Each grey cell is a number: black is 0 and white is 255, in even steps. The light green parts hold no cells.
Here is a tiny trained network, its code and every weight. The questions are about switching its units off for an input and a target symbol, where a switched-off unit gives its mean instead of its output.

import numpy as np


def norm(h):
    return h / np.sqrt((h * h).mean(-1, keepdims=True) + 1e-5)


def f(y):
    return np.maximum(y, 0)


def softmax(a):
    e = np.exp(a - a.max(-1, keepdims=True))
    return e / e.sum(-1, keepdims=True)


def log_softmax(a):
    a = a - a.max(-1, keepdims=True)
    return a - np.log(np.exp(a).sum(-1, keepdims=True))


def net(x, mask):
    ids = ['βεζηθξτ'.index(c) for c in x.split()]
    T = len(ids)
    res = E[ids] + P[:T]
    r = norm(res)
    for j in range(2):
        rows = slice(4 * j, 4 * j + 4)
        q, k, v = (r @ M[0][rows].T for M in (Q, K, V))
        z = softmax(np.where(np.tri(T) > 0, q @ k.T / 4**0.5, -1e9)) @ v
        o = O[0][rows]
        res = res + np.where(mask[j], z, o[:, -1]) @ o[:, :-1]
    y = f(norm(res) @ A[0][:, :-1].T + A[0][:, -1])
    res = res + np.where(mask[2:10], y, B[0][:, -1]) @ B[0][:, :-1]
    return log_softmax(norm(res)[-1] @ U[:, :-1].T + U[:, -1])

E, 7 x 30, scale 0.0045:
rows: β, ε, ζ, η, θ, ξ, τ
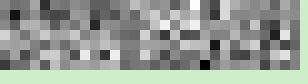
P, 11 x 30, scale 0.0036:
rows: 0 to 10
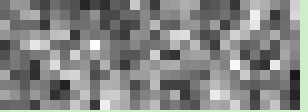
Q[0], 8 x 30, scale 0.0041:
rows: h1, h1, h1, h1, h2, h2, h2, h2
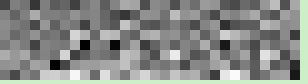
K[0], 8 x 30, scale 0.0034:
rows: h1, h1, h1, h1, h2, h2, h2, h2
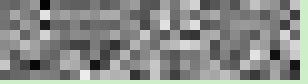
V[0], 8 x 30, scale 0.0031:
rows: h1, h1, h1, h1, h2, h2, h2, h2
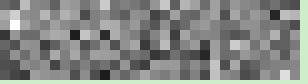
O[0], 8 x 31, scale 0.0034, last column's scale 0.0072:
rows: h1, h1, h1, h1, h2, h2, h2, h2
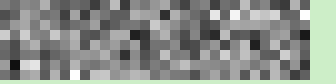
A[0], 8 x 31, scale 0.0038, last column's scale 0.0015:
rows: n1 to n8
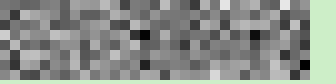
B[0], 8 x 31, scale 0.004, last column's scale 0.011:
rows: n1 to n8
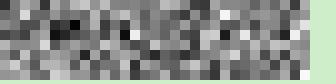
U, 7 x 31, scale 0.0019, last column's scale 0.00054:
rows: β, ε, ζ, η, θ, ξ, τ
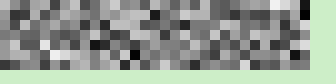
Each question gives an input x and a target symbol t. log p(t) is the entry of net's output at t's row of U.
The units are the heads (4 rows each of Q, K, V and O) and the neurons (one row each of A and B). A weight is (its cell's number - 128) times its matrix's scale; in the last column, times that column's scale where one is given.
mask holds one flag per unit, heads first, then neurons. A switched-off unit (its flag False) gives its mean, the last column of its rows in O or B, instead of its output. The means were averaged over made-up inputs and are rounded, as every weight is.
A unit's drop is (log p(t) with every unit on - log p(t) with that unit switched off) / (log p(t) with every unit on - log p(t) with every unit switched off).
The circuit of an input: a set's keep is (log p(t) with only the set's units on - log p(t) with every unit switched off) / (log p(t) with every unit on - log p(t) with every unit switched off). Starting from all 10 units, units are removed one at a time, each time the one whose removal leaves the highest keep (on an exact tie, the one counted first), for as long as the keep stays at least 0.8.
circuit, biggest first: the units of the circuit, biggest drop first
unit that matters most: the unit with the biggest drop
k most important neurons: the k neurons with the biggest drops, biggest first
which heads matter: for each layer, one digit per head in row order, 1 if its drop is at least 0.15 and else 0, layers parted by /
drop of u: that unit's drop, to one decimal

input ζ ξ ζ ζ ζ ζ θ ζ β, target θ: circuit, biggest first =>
(n4, h2, h1)
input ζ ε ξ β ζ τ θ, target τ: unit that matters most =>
n4
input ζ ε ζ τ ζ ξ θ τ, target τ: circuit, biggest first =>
(n4, h1, h2)
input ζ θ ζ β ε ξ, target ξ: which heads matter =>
01
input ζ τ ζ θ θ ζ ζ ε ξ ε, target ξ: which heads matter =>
01
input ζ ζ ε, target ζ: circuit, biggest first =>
(h2, h1, n6)
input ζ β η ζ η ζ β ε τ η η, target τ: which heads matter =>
01
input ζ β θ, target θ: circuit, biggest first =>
(h1, h2)
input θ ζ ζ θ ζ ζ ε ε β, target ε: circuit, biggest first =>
(h1, h2)
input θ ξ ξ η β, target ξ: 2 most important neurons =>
(n8, n4)
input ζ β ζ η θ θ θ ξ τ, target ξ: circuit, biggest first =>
(h1, n3)
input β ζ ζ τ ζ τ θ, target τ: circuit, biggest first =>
(h2, n1)
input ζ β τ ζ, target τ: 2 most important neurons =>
(n1, n8)
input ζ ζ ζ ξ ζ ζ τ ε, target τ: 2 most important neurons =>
(n4, n1)
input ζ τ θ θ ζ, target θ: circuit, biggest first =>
(h2, h1)
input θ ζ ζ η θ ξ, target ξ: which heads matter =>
00
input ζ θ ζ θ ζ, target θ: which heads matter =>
11
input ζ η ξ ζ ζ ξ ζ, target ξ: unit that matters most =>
h2
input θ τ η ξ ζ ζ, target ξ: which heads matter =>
00
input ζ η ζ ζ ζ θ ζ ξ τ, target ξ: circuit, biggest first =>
(h1)
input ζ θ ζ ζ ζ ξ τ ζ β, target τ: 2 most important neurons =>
(n4, n1)
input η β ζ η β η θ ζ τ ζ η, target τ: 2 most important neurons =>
(n1, n8)
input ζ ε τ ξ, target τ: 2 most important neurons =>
(n4, n1)
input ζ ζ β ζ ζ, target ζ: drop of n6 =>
0.1
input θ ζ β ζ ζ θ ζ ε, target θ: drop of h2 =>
0.3
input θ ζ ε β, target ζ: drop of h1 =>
0.5
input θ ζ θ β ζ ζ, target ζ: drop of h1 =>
0.2
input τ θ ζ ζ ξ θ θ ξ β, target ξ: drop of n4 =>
0.0
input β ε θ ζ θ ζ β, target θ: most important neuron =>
(n8)
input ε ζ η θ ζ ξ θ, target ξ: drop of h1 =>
0.1
